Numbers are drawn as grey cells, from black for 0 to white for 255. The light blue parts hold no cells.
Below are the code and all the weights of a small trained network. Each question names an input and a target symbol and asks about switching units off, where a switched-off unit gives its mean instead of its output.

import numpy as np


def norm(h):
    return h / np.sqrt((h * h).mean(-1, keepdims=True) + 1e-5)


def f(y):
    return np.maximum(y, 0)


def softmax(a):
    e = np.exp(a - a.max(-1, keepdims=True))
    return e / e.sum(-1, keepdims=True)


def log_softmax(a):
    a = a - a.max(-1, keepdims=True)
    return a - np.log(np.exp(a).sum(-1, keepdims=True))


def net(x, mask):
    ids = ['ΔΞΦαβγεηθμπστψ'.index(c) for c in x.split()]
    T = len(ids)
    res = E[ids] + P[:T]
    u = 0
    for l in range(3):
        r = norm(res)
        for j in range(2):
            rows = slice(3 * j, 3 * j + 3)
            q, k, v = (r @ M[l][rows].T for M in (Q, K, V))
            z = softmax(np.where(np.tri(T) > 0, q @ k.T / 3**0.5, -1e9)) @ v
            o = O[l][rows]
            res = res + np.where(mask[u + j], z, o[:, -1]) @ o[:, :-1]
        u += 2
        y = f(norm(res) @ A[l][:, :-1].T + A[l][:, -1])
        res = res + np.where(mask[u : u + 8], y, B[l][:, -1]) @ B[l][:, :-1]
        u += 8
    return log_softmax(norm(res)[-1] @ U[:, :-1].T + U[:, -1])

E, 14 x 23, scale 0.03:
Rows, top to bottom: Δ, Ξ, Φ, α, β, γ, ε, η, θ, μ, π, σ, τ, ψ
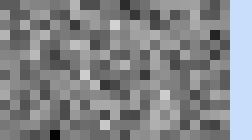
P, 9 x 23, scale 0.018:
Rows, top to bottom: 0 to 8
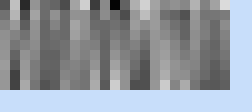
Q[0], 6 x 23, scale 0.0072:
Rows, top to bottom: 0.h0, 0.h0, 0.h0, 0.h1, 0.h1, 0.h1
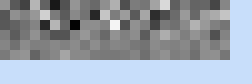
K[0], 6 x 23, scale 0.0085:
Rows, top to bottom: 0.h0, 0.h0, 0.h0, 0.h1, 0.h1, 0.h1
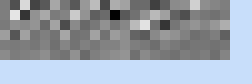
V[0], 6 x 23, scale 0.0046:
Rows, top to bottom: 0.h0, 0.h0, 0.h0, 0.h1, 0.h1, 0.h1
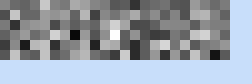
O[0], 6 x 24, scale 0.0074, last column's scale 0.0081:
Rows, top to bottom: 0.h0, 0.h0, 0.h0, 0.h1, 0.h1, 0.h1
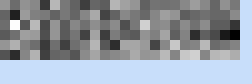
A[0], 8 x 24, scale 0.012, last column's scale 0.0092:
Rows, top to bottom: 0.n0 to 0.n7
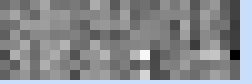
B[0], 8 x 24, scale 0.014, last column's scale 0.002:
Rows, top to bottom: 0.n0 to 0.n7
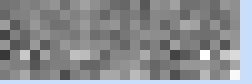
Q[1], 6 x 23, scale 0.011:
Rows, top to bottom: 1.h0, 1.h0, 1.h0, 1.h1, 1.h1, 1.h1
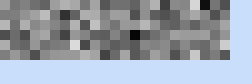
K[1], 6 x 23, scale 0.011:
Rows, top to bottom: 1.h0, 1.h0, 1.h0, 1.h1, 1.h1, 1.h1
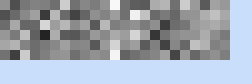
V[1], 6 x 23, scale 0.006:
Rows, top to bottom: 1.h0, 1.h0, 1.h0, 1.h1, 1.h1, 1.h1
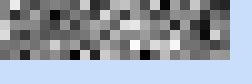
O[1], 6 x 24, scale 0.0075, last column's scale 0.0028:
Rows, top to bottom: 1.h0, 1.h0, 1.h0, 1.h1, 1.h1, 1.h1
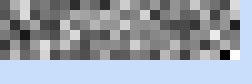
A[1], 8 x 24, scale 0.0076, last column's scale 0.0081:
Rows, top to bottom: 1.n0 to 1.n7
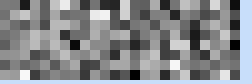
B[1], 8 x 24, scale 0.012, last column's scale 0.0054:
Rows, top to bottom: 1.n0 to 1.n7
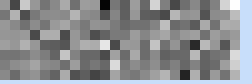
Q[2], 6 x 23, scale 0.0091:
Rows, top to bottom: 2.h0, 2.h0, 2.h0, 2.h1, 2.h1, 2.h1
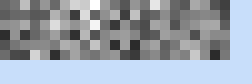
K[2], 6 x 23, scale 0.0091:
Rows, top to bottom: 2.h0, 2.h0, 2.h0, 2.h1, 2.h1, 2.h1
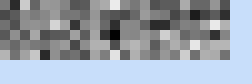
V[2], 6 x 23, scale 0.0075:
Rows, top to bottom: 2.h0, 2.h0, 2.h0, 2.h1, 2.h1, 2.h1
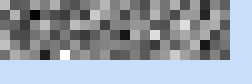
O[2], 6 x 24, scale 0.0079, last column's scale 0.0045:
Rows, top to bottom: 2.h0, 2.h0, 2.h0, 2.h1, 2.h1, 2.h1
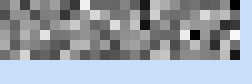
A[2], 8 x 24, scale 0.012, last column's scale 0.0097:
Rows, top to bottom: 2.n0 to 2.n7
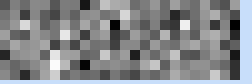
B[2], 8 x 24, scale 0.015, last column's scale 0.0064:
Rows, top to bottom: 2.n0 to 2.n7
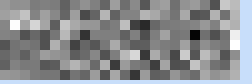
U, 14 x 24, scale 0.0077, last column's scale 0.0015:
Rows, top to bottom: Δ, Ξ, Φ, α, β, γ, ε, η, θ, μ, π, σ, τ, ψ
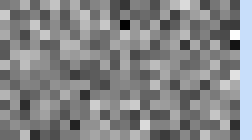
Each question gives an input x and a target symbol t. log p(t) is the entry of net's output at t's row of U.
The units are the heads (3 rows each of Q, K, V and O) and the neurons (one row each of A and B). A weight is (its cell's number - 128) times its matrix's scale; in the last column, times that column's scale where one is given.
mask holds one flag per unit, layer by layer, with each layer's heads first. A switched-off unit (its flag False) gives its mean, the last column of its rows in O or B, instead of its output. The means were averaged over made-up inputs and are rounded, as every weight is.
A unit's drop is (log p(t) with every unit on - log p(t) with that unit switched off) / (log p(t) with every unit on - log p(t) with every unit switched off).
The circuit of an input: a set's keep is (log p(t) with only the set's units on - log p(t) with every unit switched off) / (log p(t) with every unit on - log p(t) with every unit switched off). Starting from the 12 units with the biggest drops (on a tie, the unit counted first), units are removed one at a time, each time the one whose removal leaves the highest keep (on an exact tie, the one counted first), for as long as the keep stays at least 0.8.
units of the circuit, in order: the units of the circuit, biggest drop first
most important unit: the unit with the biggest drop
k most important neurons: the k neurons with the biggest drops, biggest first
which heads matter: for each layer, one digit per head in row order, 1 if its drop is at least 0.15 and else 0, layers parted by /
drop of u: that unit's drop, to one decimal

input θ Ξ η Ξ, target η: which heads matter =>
00 / 11 / 00
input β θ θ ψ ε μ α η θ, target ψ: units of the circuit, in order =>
0.h1, 1.h0
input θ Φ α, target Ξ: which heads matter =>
00 / 01 / 01
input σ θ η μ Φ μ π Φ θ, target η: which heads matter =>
11 / 10 / 10
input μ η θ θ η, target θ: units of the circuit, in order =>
0.h0, 1.h1
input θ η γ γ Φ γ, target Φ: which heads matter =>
00 / 01 / 01
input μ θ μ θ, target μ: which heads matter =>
10 / 01 / 00
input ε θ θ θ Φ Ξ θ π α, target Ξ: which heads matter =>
10 / 01 / 01
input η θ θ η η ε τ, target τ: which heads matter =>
00 / 00 / 10
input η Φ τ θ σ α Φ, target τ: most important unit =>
2.h0
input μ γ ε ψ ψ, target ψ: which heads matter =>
00 / 00 / 00
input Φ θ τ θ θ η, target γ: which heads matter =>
00 / 01 / 00
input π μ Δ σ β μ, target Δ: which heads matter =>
01 / 10 / 00
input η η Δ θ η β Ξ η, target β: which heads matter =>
10 / 11 / 10
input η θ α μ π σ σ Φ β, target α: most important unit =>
0.h0
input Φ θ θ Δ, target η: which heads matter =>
00 / 11 / 01
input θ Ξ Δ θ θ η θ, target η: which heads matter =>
00 / 01 / 00
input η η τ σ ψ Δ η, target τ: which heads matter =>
10 / 11 / 10
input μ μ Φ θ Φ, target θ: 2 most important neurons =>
0.n7, 0.n5
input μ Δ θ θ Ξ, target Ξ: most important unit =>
0.h0
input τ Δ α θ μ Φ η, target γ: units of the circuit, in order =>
0.h0, 1.h1, 2.n2, 0.n5
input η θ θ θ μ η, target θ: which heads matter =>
11 / 01 / 00
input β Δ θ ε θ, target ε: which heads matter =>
00 / 11 / 00
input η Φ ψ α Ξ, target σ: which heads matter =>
00 / 00 / 01
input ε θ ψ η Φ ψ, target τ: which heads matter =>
10 / 01 / 00
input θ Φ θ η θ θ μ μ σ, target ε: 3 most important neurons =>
1.n4, 1.n7, 0.n5
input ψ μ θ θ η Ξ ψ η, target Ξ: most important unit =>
0.h1
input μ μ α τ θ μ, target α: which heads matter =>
01 / 10 / 01
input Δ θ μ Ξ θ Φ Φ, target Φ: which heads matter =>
11 / 10 / 00
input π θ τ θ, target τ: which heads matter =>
00 / 10 / 10
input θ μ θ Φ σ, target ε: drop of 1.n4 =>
0.4
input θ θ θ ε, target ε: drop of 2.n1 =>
0.8
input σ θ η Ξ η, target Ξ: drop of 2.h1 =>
0.1
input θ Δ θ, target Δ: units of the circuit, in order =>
1.h0
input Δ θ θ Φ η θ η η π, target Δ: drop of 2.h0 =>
0.0
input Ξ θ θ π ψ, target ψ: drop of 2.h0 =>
0.2
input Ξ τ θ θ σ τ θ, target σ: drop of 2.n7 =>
0.2
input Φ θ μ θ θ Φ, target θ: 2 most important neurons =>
0.n5, 0.n7
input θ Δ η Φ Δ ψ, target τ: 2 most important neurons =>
1.n7, 0.n5
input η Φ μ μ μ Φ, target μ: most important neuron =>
0.n7
